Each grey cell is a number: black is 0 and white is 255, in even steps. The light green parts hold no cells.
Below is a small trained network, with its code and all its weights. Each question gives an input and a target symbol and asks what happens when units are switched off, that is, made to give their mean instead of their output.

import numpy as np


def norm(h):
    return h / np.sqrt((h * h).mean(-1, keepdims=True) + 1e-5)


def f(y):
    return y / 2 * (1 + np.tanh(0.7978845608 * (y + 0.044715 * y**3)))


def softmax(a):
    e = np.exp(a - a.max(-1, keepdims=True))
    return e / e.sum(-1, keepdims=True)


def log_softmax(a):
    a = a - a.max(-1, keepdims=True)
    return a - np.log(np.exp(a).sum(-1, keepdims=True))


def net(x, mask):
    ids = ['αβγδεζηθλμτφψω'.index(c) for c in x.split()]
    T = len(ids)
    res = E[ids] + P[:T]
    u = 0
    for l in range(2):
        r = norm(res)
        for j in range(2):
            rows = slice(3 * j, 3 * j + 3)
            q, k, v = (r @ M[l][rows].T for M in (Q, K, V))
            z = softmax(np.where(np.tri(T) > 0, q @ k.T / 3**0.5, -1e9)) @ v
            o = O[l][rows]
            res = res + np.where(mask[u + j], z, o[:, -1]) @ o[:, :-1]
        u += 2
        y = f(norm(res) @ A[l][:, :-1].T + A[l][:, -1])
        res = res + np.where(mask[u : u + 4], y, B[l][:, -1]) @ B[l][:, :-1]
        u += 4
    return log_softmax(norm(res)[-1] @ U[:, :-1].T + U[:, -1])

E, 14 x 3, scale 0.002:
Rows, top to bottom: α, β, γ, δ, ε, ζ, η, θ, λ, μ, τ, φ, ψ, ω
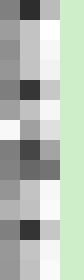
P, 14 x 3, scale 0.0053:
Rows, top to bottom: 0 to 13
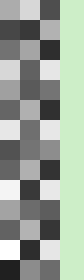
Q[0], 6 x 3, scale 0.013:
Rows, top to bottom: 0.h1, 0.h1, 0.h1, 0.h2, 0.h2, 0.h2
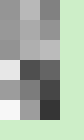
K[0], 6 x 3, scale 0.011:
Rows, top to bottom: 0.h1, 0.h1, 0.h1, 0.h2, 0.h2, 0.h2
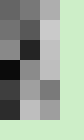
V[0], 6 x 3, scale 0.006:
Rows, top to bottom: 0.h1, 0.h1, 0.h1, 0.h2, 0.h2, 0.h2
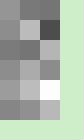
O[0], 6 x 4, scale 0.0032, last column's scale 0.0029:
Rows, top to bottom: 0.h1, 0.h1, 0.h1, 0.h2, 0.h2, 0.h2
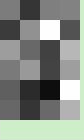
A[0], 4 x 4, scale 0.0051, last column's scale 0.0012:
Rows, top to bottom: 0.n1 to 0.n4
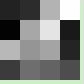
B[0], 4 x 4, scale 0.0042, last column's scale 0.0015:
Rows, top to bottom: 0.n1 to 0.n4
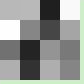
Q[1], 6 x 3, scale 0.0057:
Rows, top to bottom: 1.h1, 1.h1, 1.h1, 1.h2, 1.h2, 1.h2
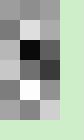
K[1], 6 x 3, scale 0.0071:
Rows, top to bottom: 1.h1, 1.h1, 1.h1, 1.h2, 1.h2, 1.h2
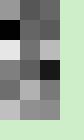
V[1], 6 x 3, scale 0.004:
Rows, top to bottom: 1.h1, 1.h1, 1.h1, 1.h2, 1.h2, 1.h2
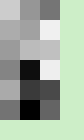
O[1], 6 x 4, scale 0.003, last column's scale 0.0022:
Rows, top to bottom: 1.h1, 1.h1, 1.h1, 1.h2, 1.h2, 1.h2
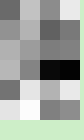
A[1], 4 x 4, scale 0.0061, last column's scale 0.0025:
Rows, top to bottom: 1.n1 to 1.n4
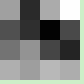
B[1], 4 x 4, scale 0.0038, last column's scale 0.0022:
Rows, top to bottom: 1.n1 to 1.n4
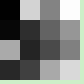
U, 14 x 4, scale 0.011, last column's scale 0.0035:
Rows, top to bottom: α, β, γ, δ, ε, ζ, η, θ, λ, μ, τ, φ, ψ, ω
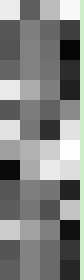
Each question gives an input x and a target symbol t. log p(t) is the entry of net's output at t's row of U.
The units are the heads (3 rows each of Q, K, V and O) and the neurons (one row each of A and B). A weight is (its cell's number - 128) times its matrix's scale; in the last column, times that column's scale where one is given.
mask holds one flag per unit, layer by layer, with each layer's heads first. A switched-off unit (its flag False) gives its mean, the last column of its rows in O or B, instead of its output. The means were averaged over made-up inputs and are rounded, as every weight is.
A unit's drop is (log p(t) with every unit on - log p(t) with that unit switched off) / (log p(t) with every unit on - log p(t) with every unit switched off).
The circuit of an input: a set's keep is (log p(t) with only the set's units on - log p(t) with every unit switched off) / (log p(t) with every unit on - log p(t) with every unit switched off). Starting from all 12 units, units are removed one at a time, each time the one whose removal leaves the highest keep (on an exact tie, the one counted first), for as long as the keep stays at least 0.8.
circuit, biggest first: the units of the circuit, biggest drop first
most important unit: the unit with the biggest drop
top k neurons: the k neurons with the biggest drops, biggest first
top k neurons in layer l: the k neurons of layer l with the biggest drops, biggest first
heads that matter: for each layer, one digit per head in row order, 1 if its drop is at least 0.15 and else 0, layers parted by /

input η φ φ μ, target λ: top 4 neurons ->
(1.n1, 0.n2, 1.n4, 0.n1)
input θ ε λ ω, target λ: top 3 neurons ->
(1.n1, 0.n2, 1.n4)
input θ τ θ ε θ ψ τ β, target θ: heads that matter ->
01 / 00
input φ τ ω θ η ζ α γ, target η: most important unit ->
1.n1
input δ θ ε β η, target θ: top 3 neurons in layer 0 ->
(0.n1, 0.n2, 0.n4)
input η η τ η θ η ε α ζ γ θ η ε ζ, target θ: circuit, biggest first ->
(0.h2, 0.n2)
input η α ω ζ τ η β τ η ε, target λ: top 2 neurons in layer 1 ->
(1.n1, 1.n3)
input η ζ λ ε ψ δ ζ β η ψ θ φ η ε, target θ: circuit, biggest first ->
(0.h2, 0.n2, 0.h1, 1.n1)
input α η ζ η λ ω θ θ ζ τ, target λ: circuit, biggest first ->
(1.n1, 0.n2)
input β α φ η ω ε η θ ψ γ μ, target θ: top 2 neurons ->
(0.n1, 0.n2)
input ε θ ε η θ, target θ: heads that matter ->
01 / 01
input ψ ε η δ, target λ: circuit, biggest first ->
(1.n1, 1.n4)
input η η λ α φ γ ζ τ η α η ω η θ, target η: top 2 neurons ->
(0.n2, 1.n1)
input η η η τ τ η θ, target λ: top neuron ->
(1.n1)
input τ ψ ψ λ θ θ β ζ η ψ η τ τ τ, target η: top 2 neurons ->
(0.n2, 1.n1)
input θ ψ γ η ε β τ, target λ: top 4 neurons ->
(1.n1, 0.n1, 1.n4, 0.n2)
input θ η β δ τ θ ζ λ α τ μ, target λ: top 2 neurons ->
(0.n1, 1.n4)
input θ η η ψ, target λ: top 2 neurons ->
(1.n1, 0.n1)
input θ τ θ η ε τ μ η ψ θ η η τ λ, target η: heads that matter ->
10 / 00
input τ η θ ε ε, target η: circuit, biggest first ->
(1.h2)
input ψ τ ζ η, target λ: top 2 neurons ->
(1.n1, 0.n1)
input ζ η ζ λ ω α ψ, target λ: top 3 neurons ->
(1.n1, 1.n4, 0.n2)
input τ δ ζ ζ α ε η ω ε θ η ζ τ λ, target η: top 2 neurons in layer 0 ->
(0.n2, 0.n4)
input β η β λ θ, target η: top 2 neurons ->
(0.n1, 1.n1)
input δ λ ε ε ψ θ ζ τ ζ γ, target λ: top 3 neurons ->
(1.n1, 0.n2, 1.n4)
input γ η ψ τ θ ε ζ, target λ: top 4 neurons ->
(1.n1, 0.n1, 1.n4, 0.n2)
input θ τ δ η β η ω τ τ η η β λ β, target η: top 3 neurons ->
(0.n2, 1.n1, 0.n1)
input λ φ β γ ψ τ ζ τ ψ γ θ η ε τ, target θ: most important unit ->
0.h2
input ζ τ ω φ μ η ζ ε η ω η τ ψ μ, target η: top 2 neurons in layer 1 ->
(1.n1, 1.n3)
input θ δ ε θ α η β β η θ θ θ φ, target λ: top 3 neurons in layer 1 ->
(1.n1, 1.n3, 1.n4)
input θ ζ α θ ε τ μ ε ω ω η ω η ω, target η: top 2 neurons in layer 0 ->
(0.n2, 0.n4)
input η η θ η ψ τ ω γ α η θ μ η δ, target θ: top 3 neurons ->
(0.n2, 1.n1, 1.n4)
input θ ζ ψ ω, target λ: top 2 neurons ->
(1.n1, 0.n1)
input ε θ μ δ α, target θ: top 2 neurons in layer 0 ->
(0.n1, 0.n2)
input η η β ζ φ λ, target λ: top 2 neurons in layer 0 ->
(0.n1, 0.n4)
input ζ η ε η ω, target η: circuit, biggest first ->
(0.h1)
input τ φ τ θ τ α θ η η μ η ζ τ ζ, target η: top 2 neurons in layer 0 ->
(0.n2, 0.n4)
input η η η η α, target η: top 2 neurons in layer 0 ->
(0.n1, 0.n3)
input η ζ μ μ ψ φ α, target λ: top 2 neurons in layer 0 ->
(0.n2, 0.n1)
